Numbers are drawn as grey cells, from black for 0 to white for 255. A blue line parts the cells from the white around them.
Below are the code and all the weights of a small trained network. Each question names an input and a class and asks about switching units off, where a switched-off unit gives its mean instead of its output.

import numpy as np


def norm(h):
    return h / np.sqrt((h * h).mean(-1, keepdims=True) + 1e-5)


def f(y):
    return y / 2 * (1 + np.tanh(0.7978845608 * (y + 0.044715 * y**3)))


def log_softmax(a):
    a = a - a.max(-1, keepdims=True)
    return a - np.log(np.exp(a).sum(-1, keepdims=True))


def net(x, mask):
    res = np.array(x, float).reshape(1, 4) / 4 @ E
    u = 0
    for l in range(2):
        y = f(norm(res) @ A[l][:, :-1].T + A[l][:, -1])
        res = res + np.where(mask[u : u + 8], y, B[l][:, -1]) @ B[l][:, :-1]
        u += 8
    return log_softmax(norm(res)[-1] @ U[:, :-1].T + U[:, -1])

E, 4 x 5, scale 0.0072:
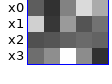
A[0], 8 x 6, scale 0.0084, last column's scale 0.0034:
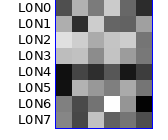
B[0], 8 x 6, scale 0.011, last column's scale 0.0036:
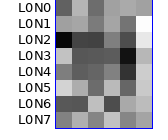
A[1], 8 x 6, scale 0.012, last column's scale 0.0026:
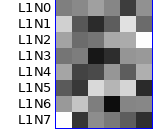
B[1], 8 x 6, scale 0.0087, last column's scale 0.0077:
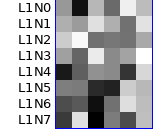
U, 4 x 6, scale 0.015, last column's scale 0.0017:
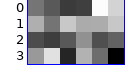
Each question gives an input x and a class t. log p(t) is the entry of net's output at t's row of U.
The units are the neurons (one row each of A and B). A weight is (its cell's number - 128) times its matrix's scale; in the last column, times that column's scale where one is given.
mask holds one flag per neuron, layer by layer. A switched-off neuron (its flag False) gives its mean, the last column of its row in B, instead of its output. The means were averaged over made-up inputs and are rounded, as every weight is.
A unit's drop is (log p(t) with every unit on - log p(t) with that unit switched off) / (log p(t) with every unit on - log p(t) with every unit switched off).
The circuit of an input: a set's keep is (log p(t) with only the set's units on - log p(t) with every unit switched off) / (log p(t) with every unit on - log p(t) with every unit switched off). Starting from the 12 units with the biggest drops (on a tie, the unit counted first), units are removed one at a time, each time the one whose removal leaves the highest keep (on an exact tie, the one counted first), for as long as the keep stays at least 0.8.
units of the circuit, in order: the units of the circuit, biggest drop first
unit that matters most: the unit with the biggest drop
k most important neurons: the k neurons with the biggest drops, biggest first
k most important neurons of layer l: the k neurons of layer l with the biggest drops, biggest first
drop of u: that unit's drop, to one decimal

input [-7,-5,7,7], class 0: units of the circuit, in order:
(L1N0; L0N2; L1N6)
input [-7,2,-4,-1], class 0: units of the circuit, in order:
(L1N6)
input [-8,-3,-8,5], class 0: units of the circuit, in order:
(L1N6; L1N0)
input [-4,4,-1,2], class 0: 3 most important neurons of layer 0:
(L0N5; L0N3; L0N4)
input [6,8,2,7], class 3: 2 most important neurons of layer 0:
(L0N1; L0N2)
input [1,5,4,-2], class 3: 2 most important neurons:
(L0N2; L1N7)
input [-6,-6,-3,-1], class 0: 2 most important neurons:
(L1N6; L0N1)
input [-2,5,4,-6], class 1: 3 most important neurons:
(L1N1; L1N3; L0N3)
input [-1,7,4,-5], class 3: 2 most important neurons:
(L1N7; L0N2)
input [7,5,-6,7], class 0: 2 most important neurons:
(L1N5; L0N5)
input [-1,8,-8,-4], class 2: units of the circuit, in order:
(L0N2; L1N4)
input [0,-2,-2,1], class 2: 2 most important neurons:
(L0N2; L0N3)
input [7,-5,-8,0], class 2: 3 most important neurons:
(L0N2; L0N3; L0N5)
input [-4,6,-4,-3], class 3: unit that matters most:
L1N7
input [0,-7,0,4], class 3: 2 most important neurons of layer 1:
(L1N3; L1N1)
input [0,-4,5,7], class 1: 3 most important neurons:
(L0N2; L1N0; L1N7)
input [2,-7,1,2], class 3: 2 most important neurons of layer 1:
(L1N3; L1N1)
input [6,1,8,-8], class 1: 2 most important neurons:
(L1N1; L0N2)
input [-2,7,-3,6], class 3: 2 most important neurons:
(L1N7; L1N3)
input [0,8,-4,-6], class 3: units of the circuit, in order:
(L1N7)
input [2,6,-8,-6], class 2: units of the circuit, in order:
(L0N2; L1N4)
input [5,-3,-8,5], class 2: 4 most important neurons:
(L0N2; L0N3; L1N3; L1N1)
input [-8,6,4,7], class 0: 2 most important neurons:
(L1N0; L1N6)
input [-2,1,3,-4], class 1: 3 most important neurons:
(L1N3; L0N3; L1N1)
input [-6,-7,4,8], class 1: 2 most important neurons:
(L1N0; L1N7)
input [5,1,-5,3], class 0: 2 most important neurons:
(L0N6; L1N5)
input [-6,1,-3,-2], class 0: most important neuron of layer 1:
(L1N6)
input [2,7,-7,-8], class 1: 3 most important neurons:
(L1N1; L1N3; L0N2)
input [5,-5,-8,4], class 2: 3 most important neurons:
(L0N2; L0N3; L1N3)
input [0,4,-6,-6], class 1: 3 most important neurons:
(L1N3; L1N1; L0N4)
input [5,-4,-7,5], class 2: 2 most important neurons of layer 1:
(L1N3; L1N1)
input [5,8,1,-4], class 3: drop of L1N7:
0.2
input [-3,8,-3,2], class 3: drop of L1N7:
0.2
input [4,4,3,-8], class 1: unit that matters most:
L1N1
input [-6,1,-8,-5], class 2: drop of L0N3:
0.4
